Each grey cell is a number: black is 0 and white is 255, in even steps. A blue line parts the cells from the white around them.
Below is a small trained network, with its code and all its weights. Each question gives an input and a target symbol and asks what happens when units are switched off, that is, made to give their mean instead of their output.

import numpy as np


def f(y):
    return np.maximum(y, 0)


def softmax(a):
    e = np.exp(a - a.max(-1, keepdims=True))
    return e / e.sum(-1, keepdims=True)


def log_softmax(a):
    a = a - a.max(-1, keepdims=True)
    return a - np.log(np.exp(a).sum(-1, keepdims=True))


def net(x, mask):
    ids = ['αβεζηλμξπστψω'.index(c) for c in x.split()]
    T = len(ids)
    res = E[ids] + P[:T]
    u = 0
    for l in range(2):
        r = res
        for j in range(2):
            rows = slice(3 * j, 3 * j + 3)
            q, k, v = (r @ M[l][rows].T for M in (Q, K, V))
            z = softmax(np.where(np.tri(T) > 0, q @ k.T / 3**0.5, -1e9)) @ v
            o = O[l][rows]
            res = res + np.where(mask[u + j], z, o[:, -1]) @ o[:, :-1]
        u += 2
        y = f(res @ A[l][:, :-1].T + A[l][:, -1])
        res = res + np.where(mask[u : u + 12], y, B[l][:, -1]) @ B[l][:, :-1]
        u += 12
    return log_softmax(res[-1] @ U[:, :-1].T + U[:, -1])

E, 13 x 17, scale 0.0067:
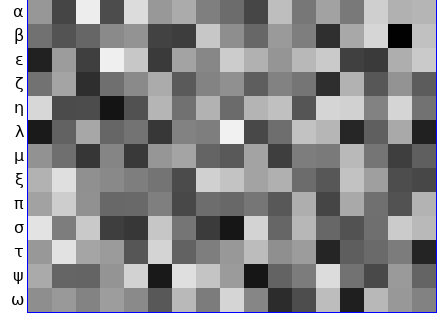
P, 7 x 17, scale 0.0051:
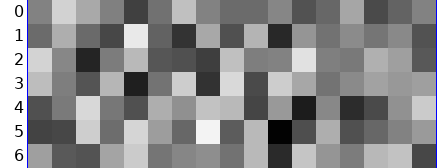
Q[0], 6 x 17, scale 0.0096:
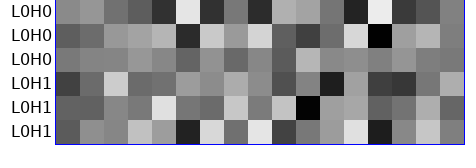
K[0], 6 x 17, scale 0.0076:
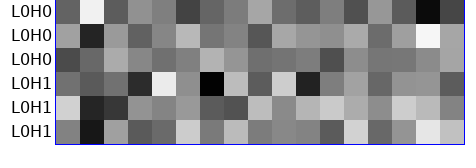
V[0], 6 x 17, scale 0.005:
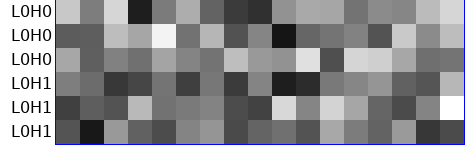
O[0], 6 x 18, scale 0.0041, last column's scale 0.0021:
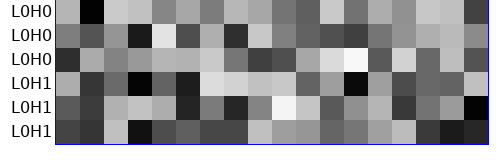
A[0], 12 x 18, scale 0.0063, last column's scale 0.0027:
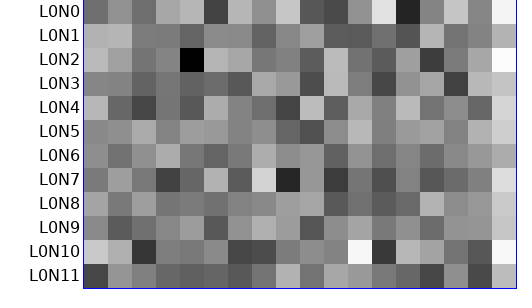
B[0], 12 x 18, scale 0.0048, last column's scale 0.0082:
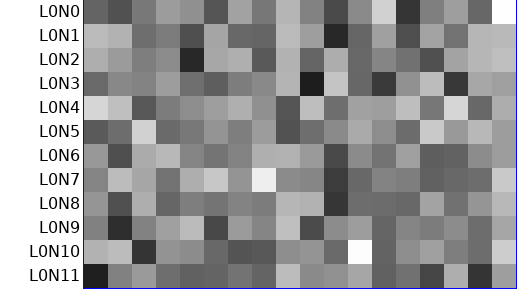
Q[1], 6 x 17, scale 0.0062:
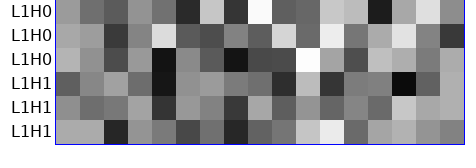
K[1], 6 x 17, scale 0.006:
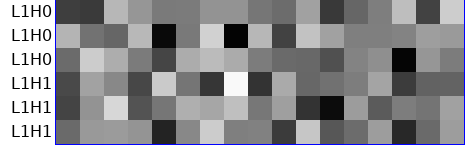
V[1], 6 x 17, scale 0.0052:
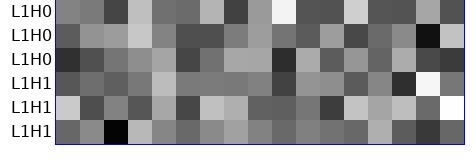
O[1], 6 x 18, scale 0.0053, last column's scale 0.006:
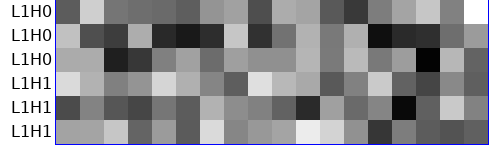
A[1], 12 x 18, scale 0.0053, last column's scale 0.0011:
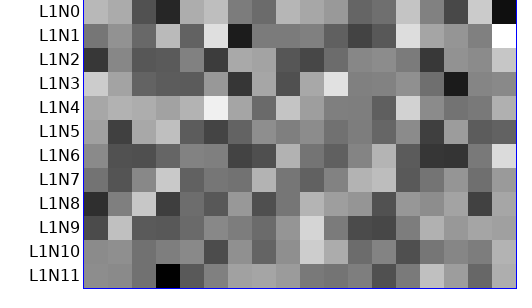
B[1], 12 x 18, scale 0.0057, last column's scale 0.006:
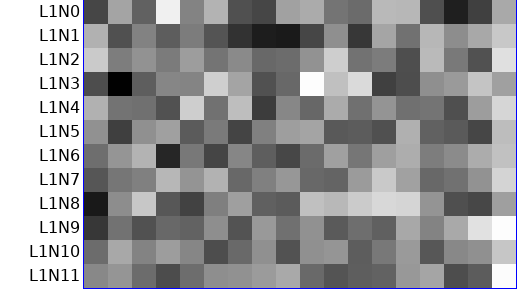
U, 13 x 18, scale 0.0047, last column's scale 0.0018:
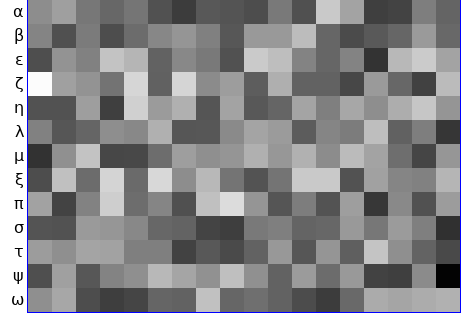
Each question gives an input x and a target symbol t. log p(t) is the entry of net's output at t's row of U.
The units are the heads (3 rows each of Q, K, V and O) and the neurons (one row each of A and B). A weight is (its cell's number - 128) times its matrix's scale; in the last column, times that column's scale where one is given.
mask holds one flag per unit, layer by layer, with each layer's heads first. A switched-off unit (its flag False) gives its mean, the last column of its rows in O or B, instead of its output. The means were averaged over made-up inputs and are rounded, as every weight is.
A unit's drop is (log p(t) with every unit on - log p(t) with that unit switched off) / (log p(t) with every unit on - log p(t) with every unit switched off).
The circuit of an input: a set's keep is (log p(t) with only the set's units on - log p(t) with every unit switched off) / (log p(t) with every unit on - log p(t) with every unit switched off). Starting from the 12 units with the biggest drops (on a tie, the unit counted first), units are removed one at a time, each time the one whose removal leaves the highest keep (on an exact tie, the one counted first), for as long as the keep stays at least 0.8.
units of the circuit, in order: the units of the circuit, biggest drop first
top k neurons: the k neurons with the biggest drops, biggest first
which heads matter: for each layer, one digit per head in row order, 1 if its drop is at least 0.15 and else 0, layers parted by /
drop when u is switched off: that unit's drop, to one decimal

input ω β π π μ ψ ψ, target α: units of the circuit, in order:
[L1H0 L0N3 L1N6 L0N0]
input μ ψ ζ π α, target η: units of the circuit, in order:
[L0H0 L1H0]
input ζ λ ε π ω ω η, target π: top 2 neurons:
[L0N2 L1N5]
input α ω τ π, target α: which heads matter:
10 / 11
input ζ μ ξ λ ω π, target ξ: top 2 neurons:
[L0N10 L0N7]
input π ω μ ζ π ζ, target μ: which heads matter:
01 / 11
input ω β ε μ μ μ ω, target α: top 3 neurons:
[L0N3 L1N6 L0N0]
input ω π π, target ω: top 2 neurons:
[L0N10 L0N1]
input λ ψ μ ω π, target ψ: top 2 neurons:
[L1N0 L0N2]
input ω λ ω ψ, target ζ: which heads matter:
10 / 10
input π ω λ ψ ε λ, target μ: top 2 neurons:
[L1N8 L0N11]
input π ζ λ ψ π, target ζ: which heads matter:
00 / 11
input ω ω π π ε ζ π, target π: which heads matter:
00 / 10
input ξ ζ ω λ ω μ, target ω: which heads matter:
00 / 10
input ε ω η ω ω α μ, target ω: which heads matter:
00 / 11
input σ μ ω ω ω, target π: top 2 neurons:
[L1N5 L0N6]
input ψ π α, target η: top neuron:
[L0N5]
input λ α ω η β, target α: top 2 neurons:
[L0N10 L1N0]
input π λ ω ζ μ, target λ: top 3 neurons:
[L0N2 L1N3 L0N11]
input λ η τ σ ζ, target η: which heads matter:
00 / 10
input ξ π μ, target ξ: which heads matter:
11 / 01
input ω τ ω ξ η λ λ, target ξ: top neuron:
[L1N7]
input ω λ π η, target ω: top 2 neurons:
[L0N10 L0N1]
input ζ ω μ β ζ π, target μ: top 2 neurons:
[L0N0 L1N8]
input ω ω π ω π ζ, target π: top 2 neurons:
[L0N10 L1N5]
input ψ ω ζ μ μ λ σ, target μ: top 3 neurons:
[L1N8 L0N2 L0N4]
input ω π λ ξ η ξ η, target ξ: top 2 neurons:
[L0N3 L1N7]
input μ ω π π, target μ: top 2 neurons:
[L1N8 L0N4]
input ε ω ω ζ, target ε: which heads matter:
01 / 11
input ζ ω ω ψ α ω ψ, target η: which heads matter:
10 / 10
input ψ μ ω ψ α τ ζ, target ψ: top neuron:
[L1N0]
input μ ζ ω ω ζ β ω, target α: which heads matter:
00 / 10
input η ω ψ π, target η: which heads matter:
00 / 10
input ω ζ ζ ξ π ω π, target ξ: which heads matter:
01 / 11
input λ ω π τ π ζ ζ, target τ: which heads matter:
01 / 01
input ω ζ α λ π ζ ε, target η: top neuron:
[L1N6]
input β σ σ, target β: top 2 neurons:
[L1N3 L0N3]
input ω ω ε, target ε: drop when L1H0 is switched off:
0.3
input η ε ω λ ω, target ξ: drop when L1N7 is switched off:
0.2
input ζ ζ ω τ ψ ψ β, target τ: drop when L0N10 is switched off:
0.2
